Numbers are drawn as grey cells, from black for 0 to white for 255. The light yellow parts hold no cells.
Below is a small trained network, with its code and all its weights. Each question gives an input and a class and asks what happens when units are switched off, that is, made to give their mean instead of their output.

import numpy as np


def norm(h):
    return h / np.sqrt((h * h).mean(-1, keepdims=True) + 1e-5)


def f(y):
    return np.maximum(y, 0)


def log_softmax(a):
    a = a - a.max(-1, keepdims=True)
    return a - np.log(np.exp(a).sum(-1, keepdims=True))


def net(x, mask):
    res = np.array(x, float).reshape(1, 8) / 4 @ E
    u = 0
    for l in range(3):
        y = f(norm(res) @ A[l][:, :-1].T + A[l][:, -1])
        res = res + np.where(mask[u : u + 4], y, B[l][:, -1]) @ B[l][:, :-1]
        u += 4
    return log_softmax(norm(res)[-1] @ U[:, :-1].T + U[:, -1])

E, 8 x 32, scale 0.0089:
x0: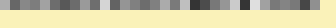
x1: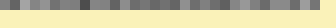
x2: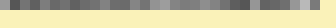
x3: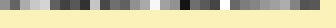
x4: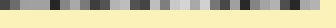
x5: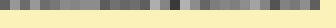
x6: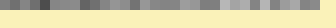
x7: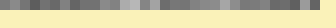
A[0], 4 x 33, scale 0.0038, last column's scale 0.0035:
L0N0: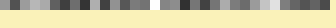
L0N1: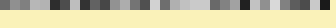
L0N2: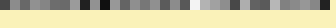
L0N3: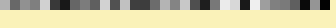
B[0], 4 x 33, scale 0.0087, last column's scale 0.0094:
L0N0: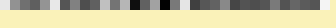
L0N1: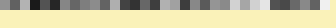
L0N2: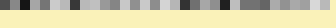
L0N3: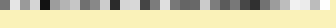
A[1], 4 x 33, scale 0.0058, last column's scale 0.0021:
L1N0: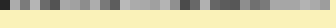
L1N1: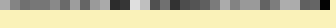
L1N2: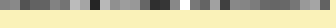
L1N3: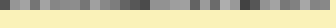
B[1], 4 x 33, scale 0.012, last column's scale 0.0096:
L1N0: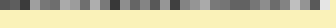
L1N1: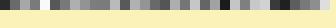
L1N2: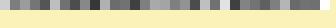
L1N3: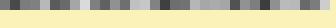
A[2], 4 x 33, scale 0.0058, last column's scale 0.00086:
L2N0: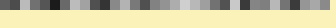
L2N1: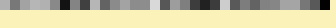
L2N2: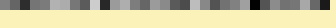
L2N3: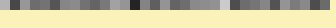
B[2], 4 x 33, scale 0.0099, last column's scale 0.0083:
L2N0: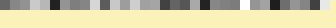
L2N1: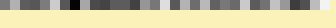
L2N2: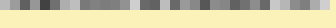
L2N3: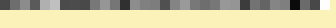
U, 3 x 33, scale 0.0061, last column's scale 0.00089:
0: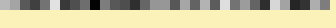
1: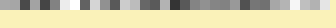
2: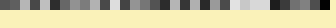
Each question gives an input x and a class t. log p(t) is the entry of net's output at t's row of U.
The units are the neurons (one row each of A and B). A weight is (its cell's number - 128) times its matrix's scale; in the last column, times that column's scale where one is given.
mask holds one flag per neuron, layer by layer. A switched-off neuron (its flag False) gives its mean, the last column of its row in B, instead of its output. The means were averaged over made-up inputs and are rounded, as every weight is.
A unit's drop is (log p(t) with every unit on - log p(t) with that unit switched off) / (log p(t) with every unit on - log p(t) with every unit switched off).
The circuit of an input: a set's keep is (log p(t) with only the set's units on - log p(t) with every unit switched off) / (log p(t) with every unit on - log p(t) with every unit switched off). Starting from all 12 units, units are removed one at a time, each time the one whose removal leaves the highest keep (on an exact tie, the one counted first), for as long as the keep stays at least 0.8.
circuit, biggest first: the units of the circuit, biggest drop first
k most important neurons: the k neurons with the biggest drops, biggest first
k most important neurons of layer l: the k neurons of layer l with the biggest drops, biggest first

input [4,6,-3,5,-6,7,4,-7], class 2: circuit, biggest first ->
[L1N1]
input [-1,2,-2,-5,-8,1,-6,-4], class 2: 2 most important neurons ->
[L1N1 L0N0]
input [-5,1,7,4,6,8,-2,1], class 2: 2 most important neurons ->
[L0N1 L0N3]
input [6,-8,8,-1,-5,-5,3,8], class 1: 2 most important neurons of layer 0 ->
[L0N3 L0N1]
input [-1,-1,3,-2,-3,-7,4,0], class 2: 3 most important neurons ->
[L0N0 L0N3 L1N1]
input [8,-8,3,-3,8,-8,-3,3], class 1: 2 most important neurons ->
[L0N3 L1N1]
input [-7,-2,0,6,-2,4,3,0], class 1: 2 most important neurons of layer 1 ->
[L1N2 L1N0]
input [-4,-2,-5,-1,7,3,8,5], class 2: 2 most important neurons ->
[L0N1 L0N3]
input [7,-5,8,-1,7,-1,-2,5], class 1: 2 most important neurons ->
[L0N3 L1N1]
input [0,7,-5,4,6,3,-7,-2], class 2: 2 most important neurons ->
[L0N1 L1N2]
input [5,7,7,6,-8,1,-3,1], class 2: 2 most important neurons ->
[L1N1 L1N2]
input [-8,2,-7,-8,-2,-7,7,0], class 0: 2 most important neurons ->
[L1N2 L0N3]
